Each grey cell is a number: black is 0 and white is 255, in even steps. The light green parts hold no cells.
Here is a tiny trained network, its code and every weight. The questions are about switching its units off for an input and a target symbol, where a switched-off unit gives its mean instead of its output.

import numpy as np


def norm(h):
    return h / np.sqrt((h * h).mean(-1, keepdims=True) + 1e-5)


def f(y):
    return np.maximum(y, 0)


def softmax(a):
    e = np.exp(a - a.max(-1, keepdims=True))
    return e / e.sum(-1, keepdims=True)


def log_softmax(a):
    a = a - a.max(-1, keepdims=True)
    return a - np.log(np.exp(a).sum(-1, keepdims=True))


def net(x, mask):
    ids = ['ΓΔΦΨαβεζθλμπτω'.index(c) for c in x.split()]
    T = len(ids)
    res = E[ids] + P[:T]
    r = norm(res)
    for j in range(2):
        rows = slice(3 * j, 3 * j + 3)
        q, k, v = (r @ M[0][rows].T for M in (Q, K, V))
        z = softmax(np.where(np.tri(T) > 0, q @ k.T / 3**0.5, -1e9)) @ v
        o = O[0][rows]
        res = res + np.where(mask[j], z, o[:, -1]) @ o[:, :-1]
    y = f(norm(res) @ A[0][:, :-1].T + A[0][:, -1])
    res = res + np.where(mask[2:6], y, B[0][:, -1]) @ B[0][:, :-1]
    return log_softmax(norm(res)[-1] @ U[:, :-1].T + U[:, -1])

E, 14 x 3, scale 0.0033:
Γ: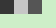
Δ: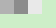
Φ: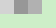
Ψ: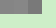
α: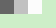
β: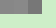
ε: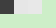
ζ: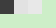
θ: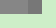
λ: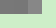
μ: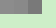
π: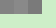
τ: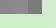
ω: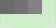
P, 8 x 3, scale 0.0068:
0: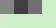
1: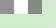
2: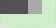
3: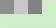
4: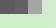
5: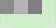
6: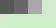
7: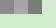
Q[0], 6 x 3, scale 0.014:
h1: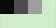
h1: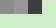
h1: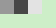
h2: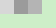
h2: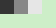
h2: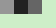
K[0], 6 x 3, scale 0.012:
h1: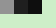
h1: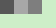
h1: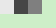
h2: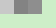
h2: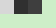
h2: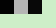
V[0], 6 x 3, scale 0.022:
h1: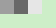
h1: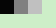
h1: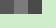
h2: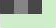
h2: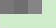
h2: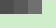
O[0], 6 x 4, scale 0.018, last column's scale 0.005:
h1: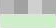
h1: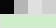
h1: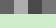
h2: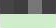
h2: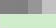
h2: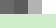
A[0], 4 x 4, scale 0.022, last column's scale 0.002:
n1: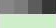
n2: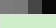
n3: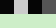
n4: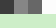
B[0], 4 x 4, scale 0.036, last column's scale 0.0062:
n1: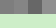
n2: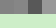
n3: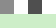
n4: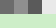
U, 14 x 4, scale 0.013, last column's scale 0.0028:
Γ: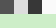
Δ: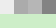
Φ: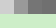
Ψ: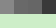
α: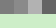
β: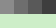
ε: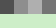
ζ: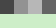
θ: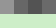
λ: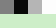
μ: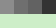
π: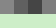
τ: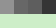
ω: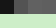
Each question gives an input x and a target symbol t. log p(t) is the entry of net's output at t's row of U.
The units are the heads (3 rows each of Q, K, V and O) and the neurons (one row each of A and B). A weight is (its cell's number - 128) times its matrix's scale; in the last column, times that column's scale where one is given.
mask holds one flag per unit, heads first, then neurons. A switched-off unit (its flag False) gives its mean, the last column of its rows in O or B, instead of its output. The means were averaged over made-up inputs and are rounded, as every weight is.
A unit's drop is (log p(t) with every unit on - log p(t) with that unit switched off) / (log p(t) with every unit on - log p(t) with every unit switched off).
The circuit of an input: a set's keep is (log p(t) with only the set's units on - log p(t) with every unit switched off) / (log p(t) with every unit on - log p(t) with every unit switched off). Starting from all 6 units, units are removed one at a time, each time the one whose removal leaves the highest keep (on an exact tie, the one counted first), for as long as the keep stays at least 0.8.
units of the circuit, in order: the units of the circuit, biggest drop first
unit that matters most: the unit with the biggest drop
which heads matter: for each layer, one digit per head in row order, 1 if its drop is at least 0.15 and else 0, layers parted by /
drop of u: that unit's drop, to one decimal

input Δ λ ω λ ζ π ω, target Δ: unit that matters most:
h1
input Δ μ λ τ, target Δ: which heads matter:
01
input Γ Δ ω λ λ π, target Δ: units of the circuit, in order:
h1, n3
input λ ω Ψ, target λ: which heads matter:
11
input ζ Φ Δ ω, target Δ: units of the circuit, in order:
h2, n3, n4
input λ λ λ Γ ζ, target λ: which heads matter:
11
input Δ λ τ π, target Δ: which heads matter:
01
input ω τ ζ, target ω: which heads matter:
11
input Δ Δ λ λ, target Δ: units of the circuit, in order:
n3, h1
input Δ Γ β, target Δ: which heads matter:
10
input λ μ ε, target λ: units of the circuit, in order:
n3, h2, h1
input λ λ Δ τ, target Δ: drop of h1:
0.2
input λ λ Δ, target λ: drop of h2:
0.3
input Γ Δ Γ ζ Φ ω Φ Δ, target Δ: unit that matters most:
h2
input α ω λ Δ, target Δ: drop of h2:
0.2
